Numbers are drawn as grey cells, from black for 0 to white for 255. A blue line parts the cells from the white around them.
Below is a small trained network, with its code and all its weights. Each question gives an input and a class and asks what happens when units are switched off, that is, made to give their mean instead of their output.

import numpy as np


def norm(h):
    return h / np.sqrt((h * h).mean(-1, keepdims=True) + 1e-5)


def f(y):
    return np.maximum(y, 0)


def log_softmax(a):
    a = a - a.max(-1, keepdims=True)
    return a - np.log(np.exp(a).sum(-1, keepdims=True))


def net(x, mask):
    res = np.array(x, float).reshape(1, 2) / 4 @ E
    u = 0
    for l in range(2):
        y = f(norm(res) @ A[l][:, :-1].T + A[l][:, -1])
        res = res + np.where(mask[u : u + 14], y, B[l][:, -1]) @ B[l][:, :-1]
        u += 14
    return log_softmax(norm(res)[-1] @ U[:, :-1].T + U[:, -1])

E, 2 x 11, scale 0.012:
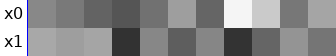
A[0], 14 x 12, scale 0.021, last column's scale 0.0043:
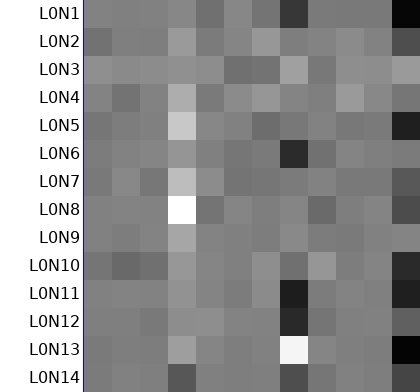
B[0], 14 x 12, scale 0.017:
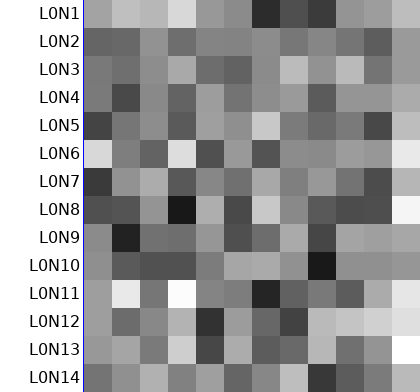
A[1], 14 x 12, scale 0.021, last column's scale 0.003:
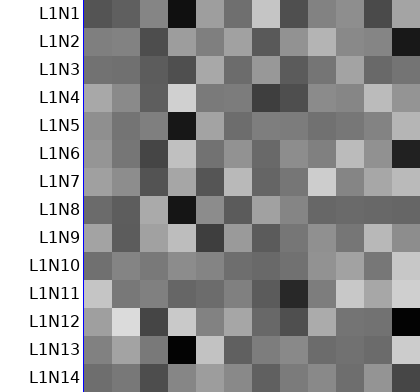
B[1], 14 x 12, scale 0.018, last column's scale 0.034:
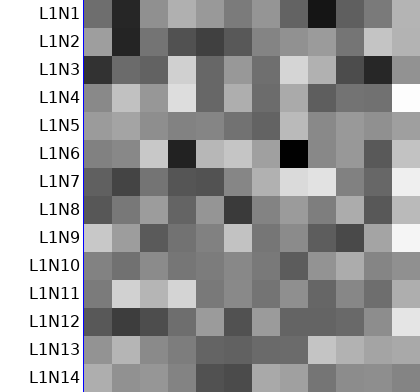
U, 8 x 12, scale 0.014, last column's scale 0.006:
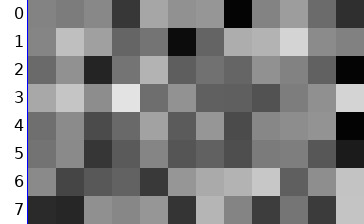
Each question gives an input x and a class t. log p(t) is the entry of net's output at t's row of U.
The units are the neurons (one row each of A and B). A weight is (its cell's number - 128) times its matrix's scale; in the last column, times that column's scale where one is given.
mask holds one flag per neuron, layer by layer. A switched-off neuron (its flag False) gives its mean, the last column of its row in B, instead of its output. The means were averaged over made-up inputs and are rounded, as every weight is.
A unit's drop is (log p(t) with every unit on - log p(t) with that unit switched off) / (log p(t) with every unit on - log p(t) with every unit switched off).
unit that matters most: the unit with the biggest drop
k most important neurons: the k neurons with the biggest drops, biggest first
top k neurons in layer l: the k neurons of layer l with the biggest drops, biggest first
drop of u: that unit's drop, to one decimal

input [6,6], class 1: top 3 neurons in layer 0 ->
(L0N13 L0N11 L0N6)
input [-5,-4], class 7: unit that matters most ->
L0N8
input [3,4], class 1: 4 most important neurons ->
(L0N13 L0N11 L0N6 L0N12)
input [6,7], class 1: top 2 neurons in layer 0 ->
(L0N13 L0N11)
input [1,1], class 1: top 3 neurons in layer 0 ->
(L0N13 L0N11 L0N1)
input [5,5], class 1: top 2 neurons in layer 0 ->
(L0N13 L0N11)
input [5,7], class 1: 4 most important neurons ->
(L0N13 L0N6 L0N11 L0N12)
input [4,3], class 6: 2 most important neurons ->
(L0N8 L0N1)
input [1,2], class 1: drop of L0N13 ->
1.1
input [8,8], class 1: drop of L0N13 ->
1.4
